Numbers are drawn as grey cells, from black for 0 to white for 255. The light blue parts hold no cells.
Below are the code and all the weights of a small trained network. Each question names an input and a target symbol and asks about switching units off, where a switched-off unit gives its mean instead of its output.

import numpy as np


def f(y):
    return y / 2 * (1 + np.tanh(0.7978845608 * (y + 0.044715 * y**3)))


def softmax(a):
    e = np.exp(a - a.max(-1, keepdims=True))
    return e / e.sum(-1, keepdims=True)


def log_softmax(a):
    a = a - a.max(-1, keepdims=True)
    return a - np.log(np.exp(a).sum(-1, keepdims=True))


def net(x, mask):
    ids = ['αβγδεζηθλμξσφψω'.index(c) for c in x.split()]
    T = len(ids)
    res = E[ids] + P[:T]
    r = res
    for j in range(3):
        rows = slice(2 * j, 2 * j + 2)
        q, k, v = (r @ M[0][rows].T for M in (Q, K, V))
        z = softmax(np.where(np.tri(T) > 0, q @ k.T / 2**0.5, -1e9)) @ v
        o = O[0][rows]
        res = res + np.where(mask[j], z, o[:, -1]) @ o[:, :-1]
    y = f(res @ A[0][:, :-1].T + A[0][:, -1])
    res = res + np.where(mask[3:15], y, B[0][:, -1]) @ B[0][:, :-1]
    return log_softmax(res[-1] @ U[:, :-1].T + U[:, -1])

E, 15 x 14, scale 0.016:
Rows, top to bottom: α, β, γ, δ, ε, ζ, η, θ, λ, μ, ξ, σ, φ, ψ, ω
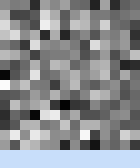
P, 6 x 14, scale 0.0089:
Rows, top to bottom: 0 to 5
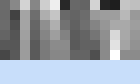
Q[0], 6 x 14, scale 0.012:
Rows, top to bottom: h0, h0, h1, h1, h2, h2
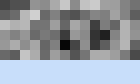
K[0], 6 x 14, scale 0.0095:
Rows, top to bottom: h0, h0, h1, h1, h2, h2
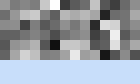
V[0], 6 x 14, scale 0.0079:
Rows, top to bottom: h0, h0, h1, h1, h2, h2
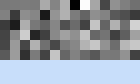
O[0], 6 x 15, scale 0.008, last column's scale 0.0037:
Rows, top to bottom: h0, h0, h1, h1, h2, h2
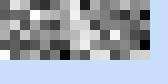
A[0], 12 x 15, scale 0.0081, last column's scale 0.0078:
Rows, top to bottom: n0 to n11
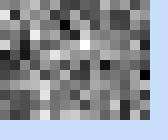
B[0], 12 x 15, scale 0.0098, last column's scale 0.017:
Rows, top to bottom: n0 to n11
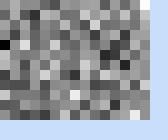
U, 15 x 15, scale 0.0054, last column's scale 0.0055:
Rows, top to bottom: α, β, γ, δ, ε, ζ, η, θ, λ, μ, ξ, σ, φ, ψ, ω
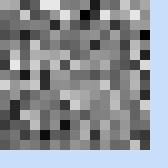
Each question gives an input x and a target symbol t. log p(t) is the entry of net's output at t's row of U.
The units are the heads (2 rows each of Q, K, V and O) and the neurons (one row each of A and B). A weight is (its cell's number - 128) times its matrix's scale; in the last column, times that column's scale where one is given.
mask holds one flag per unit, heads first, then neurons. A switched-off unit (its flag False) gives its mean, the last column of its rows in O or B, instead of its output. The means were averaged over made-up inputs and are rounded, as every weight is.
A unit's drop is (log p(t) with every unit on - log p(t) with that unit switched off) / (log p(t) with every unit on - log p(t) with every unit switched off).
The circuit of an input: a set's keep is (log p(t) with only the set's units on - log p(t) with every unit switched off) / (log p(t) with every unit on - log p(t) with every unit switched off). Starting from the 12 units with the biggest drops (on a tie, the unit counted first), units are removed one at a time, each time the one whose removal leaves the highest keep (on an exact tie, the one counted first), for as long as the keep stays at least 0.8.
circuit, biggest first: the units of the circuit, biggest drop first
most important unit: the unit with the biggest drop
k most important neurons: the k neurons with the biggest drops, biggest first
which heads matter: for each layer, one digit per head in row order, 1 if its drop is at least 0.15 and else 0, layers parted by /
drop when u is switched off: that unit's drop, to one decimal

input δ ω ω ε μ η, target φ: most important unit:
h2
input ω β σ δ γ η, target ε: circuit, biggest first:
(h0; h2; n3)
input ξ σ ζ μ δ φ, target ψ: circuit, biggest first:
(h0; h1)
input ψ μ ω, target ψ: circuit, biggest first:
(h0; h2)
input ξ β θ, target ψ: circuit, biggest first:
(h0; h1)
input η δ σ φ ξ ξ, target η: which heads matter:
101
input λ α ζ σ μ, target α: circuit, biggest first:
(h2; n5)
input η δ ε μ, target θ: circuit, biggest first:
(h0; n11; n8)
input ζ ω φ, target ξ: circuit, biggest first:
(h0; h1; n3; n9)
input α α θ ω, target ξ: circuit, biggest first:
(h2; h0)
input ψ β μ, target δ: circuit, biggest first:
(h2; n6; h1)
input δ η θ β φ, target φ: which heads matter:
011
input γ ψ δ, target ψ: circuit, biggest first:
(h2; h0)
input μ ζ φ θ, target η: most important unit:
h1
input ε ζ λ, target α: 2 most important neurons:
(n1; n0)
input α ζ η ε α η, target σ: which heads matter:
010
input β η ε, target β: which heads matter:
100
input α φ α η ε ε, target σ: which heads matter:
010
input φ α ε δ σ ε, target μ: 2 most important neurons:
(n11; n8)
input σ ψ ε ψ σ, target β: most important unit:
h2
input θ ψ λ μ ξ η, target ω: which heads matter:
111
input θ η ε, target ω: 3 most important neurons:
(n4; n11; n3)
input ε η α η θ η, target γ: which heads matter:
011
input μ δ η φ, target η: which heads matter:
010
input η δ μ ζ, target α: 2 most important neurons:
(n1; n0)
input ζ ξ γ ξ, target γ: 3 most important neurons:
(n2; n1; n8)
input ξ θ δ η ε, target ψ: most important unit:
h0
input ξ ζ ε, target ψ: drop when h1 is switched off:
0.4
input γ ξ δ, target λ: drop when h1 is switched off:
-0.1
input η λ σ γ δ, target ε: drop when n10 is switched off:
0.0
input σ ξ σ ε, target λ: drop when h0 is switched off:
0.2
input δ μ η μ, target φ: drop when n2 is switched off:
0.1
